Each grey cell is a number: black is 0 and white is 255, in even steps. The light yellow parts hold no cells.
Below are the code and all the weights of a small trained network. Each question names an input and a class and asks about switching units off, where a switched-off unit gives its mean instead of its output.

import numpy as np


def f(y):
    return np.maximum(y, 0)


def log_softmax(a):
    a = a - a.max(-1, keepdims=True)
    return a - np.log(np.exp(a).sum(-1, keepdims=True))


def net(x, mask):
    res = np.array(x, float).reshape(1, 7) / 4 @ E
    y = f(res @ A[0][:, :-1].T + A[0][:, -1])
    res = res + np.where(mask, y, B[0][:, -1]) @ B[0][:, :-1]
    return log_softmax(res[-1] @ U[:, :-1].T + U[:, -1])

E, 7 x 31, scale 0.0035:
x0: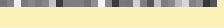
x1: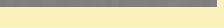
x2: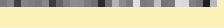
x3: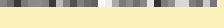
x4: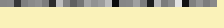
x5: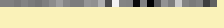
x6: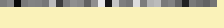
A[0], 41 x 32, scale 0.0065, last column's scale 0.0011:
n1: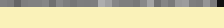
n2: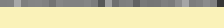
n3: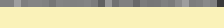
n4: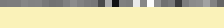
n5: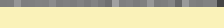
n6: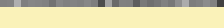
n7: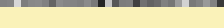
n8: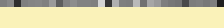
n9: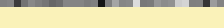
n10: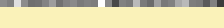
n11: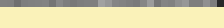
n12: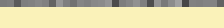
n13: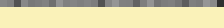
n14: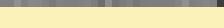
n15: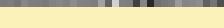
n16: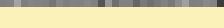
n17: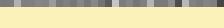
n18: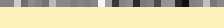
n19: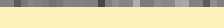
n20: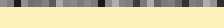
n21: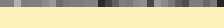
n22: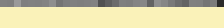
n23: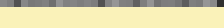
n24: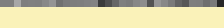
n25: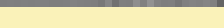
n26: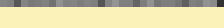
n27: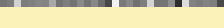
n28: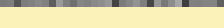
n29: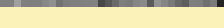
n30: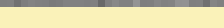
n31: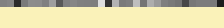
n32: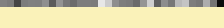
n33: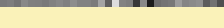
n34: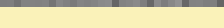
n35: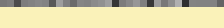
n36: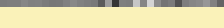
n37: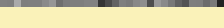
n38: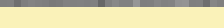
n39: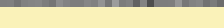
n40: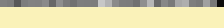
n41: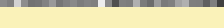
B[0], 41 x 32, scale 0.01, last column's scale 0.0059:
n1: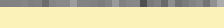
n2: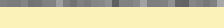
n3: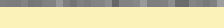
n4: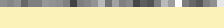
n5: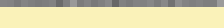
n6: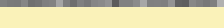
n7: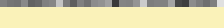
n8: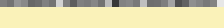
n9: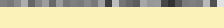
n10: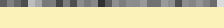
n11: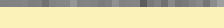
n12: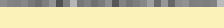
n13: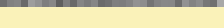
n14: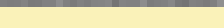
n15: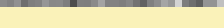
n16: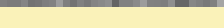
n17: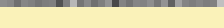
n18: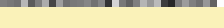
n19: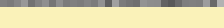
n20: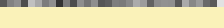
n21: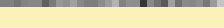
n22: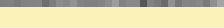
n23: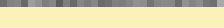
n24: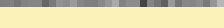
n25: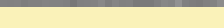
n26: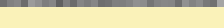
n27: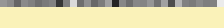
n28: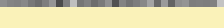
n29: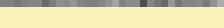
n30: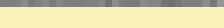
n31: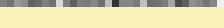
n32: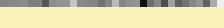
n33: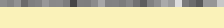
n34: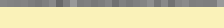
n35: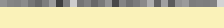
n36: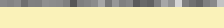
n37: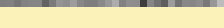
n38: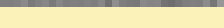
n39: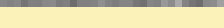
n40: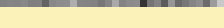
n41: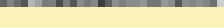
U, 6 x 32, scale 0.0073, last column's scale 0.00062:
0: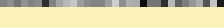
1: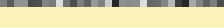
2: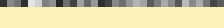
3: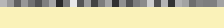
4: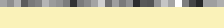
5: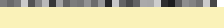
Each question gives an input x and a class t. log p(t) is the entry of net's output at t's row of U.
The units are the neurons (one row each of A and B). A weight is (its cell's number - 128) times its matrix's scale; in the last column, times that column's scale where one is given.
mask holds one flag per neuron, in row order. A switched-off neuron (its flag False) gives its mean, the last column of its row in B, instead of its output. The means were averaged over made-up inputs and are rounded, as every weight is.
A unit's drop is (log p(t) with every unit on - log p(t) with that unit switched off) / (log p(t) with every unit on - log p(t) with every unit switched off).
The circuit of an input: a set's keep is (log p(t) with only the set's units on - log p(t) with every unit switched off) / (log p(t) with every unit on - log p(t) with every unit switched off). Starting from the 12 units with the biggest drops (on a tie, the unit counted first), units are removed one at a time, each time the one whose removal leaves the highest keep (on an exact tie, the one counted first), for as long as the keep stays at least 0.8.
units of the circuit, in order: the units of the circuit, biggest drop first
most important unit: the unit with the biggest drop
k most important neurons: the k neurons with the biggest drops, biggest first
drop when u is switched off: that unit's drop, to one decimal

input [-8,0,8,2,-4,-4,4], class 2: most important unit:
n20
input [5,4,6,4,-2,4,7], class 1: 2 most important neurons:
[n31 n8]
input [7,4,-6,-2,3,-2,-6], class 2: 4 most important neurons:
[n10 n41 n31 n8]
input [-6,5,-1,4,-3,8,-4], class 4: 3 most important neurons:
[n33 n15 n10]
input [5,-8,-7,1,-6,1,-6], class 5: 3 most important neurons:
[n18 n31 n8]
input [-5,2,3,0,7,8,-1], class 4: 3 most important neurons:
[n33 n15 n27]
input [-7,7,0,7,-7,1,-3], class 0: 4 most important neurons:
[n32 n40 n10 n41]
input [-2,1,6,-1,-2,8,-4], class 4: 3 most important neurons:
[n33 n15 n18]
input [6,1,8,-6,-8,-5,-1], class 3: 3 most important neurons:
[n27 n18 n17]
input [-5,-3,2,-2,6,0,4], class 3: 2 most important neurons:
[n35 n28]
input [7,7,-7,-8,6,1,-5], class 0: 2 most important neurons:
[n21 n37]
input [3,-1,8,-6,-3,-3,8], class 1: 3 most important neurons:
[n31 n8 n18]
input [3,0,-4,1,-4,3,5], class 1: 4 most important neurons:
[n31 n8 n9 n35]
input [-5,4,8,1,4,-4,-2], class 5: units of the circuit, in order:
[n9]
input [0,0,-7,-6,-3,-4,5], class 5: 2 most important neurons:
[n18 n32]
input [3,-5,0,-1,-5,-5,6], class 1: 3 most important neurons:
[n31 n8 n35]
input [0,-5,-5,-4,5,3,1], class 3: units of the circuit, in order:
[n35 n28]
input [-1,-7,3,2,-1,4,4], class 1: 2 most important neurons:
[n4 n18]
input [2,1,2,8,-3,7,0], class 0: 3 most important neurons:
[n32 n40 n4]
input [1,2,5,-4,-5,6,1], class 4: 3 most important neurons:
[n33 n15 n18]
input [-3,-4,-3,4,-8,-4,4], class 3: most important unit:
n27
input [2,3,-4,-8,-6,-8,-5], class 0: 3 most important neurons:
[n21 n37 n24]
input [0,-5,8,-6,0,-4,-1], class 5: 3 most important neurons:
[n9 n32 n19]
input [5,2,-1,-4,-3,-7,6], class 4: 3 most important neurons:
[n4 n36 n7]
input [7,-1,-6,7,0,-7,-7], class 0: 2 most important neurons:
[n32 n40]
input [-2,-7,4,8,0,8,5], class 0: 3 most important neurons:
[n32 n40 n4]
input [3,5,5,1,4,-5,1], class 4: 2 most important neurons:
[n4 n18]
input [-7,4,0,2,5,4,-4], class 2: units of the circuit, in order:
[n20]
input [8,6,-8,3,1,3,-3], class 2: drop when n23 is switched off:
0.0
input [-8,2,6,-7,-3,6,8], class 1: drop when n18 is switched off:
0.1
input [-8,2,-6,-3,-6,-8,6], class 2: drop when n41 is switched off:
-0.1
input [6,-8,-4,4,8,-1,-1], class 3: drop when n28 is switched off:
0.3
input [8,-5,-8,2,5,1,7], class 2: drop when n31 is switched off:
-0.1
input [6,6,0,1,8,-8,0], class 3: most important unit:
n35
